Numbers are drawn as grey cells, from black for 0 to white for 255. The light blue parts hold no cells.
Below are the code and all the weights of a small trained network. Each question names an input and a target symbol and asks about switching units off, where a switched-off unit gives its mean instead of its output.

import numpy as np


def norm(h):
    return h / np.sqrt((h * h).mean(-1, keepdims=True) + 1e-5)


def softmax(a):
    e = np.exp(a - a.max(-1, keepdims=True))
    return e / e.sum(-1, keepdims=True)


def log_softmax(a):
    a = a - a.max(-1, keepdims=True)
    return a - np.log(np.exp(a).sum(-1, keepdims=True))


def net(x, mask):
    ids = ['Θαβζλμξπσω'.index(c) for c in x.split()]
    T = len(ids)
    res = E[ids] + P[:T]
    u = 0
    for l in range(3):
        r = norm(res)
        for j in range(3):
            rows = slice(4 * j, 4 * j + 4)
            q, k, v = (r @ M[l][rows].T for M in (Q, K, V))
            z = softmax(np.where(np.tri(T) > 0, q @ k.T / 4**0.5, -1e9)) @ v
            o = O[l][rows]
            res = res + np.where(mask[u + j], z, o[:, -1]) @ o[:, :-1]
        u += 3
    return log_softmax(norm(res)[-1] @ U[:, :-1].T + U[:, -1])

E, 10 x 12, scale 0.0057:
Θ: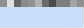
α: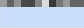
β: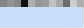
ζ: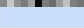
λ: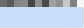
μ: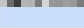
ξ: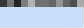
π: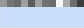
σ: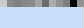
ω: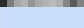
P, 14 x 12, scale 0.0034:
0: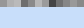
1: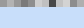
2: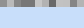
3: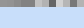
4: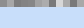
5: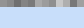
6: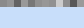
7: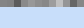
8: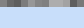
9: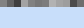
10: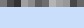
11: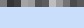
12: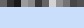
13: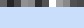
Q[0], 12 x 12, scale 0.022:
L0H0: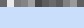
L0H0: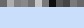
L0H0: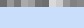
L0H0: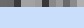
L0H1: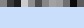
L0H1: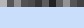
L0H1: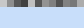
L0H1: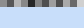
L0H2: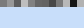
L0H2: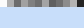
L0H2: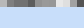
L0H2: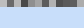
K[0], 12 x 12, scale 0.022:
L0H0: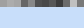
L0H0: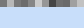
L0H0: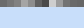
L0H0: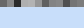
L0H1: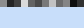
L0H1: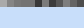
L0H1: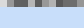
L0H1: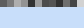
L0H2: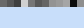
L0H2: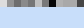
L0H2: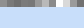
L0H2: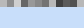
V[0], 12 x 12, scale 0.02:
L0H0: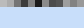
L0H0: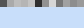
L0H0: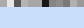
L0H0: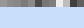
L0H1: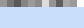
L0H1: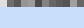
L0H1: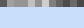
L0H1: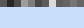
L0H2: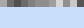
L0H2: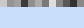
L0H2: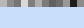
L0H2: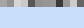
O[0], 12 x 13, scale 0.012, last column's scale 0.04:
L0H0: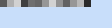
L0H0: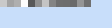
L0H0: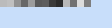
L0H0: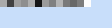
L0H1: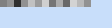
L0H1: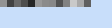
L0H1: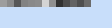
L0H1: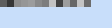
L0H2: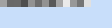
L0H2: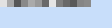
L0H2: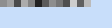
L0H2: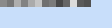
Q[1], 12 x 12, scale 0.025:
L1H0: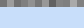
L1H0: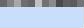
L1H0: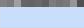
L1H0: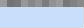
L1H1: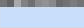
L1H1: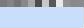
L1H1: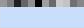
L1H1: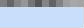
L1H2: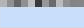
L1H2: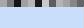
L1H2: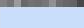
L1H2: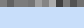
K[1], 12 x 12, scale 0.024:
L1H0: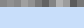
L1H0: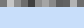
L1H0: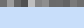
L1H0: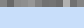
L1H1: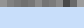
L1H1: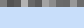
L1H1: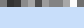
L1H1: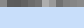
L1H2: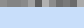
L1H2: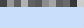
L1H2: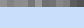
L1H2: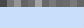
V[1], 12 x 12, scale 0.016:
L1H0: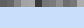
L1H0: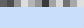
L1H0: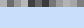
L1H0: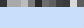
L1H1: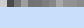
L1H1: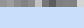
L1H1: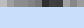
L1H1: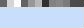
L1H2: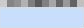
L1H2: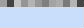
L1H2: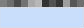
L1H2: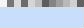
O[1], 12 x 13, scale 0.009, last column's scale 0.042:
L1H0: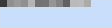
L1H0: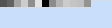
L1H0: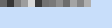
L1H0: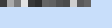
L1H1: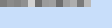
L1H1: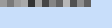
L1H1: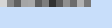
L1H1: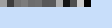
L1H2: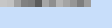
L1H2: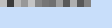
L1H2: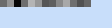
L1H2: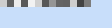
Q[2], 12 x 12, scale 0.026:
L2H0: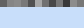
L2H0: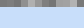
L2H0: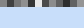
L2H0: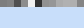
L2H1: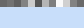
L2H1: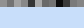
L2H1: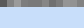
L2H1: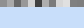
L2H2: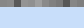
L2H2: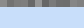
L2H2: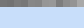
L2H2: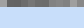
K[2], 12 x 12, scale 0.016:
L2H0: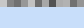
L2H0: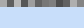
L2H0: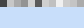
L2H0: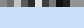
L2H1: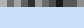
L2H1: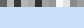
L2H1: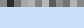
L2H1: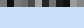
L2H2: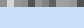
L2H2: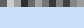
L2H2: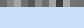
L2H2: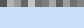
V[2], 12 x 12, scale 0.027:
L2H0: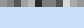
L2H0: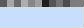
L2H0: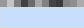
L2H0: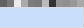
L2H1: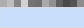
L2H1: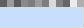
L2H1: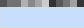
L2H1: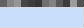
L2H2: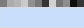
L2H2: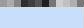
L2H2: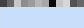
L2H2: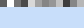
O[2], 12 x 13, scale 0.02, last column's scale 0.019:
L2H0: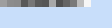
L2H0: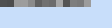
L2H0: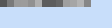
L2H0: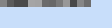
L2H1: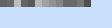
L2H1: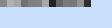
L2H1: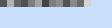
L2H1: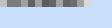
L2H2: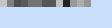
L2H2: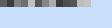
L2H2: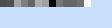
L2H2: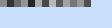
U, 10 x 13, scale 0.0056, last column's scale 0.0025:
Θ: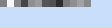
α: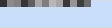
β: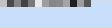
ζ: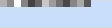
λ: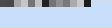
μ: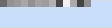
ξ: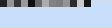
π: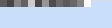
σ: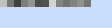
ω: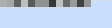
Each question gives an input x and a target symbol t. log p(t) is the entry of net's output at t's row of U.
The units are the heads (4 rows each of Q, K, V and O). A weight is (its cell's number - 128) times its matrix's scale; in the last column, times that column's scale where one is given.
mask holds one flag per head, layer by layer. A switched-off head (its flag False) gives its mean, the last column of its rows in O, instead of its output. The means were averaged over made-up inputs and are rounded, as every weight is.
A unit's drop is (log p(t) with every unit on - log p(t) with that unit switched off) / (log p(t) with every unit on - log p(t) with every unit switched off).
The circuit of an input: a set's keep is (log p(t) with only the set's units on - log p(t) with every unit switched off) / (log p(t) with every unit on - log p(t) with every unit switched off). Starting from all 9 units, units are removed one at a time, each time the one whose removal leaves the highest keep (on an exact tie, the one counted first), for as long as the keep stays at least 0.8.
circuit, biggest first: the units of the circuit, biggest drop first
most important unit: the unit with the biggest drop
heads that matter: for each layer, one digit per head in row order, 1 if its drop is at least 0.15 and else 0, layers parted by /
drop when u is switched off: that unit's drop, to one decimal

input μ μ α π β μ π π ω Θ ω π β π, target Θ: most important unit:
L0H1
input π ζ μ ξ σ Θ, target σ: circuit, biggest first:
L2H2, L0H2
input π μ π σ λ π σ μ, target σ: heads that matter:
001 / 000 / 001
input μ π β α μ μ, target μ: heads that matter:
110 / 010 / 001
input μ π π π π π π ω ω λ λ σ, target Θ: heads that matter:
110 / 000 / 110
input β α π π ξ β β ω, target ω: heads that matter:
110 / 000 / 001
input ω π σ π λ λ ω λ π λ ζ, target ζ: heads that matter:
100 / 001 / 000
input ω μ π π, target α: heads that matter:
010 / 000 / 010
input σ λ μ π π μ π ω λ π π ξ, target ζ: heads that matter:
001 / 000 / 110
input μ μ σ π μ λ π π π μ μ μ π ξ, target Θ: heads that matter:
010 / 000 / 110
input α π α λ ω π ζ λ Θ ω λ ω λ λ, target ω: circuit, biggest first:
L0H0, L2H2
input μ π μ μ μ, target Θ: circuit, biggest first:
L0H1, L2H1, L2H0
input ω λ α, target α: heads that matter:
000 / 000 / 010
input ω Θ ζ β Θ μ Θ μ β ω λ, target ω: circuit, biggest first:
L0H0
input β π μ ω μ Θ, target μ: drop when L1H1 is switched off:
0.2
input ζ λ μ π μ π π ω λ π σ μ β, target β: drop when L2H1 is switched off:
0.1
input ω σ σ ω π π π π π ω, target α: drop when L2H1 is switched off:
0.9
